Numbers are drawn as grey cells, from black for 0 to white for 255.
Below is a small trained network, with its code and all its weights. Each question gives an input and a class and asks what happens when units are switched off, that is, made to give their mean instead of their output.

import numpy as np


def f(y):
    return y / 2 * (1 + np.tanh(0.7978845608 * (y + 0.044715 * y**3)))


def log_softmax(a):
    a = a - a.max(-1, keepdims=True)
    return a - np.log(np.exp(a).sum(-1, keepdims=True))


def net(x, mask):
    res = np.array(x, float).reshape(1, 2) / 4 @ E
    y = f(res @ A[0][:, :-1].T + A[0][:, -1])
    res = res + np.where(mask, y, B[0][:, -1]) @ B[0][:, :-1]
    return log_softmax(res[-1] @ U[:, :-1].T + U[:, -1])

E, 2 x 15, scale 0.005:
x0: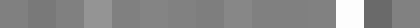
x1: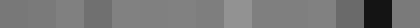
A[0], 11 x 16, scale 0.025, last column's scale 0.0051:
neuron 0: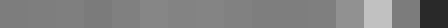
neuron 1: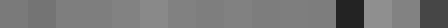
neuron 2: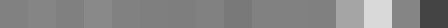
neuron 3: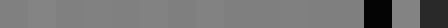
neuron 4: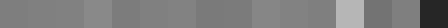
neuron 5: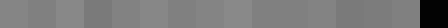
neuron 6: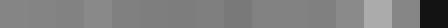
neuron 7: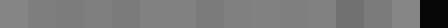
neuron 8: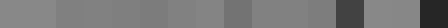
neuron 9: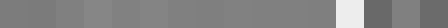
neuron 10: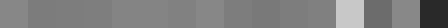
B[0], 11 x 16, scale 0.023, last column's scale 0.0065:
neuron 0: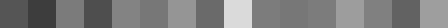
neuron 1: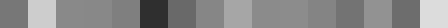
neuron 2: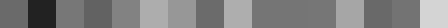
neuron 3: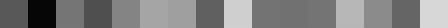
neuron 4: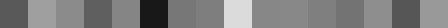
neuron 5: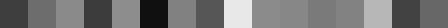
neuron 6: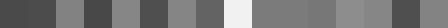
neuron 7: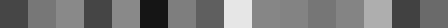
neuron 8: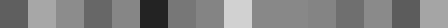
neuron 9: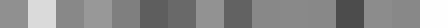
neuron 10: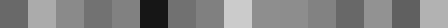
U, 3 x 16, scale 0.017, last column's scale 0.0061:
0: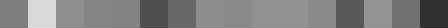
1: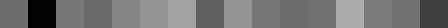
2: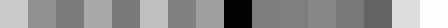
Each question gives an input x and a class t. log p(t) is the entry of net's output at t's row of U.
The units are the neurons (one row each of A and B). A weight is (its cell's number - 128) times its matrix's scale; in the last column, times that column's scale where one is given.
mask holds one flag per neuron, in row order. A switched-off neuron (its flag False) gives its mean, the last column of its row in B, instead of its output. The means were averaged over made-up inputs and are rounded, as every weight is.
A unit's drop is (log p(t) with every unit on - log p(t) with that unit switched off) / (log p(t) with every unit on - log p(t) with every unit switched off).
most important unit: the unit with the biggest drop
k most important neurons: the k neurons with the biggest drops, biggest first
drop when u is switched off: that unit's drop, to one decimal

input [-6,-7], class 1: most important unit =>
neuron 2
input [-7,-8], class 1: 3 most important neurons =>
neuron 2; neuron 9; neuron 0
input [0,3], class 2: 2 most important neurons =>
neuron 2; neuron 0
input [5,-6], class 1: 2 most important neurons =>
neuron 2; neuron 1
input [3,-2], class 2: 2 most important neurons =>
neuron 1; neuron 8
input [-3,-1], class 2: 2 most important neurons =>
neuron 10; neuron 4
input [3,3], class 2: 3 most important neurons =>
neuron 1; neuron 8; neuron 2
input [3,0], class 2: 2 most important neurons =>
neuron 1; neuron 8
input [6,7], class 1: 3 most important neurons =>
neuron 3; neuron 1; neuron 8
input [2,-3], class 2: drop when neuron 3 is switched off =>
0.5
